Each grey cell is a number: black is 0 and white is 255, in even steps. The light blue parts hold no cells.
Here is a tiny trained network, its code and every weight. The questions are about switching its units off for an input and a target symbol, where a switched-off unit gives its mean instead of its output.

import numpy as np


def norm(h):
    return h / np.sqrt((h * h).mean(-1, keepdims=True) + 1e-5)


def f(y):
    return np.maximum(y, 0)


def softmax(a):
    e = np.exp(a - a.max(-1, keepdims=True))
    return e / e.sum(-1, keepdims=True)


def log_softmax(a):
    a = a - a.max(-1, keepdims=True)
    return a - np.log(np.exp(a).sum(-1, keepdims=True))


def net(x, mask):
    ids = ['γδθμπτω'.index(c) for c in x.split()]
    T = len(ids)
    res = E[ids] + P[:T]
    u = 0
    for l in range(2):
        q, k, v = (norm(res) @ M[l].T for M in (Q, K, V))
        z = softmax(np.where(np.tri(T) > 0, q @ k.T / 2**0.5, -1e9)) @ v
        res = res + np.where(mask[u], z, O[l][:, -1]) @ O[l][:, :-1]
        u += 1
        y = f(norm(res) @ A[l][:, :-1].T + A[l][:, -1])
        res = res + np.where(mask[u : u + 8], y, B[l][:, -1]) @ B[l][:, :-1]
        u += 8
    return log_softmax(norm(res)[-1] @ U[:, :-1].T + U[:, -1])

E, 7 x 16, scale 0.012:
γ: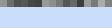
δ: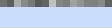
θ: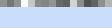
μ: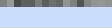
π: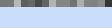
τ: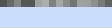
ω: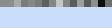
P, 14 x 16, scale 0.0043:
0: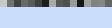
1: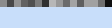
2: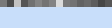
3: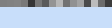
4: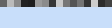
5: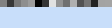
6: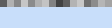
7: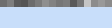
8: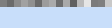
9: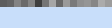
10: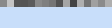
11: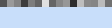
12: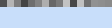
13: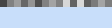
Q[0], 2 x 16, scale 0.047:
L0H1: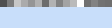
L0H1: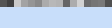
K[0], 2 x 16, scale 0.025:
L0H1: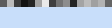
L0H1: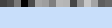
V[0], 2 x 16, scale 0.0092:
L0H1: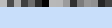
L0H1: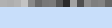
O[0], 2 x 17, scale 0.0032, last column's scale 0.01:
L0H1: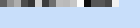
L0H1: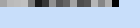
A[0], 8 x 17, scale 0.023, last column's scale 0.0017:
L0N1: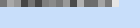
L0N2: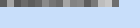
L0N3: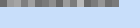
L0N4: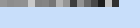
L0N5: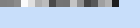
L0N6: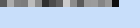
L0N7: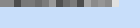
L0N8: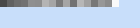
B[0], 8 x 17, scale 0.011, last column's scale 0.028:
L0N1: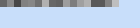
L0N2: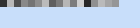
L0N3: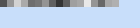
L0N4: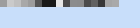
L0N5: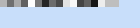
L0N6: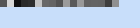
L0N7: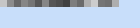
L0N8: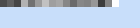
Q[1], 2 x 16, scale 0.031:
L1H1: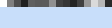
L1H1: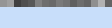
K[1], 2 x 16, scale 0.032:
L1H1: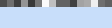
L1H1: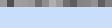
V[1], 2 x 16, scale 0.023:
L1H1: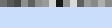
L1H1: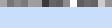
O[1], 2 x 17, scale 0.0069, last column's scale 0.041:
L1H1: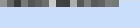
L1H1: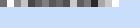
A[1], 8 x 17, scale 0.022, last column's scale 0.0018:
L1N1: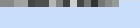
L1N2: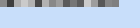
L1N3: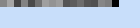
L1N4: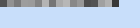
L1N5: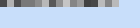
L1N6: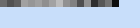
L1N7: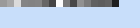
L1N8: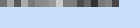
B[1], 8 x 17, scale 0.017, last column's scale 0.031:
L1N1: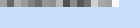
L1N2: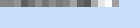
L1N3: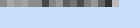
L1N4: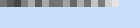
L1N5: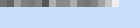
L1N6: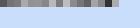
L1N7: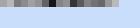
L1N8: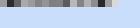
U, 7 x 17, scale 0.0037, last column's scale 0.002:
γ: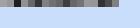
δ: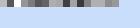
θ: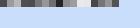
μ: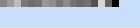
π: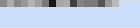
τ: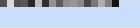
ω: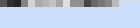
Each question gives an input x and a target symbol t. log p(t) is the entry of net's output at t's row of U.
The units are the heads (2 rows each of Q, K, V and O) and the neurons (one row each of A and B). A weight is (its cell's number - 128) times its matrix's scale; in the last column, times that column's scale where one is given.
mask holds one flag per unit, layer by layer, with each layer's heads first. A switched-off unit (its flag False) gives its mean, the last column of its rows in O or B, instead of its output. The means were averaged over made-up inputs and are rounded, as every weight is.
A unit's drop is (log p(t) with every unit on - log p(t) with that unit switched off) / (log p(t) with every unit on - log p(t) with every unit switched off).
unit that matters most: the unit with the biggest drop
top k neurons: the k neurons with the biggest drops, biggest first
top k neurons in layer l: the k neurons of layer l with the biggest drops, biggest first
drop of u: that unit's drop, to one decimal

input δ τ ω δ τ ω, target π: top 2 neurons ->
(L0N4 L1N7)
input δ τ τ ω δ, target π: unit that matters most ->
L1H1
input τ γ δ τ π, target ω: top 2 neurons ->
(L0N5 L0N4)
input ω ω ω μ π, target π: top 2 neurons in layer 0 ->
(L0N5 L0N8)
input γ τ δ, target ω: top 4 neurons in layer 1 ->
(L1N1 L1N6 L1N5 L1N3)
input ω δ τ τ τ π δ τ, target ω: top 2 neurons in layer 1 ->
(L1N6 L1N1)
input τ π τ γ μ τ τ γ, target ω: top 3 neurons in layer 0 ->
(L0N5 L0N4 L0N7)
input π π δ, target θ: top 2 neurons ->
(L0N5 L0N4)
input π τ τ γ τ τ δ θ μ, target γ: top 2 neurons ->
(L0N6 L0N7)
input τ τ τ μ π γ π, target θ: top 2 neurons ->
(L0N3 L1N1)
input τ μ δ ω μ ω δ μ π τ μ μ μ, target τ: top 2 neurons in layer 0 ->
(L0N6 L0N2)
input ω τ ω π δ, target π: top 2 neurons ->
(L0N5 L1N7)
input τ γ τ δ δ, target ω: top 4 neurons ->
(L0N5 L0N4 L1N1 L0N7)
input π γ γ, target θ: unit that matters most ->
L0H1
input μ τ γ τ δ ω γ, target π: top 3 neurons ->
(L1N7 L0N5 L0N8)
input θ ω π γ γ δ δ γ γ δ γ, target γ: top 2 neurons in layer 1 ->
(L1N5 L1N1)
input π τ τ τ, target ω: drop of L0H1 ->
0.0
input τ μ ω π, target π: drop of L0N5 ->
0.2
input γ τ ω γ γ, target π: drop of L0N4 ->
-0.1
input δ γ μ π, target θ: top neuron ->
(L0N5)
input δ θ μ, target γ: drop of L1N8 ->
-0.1
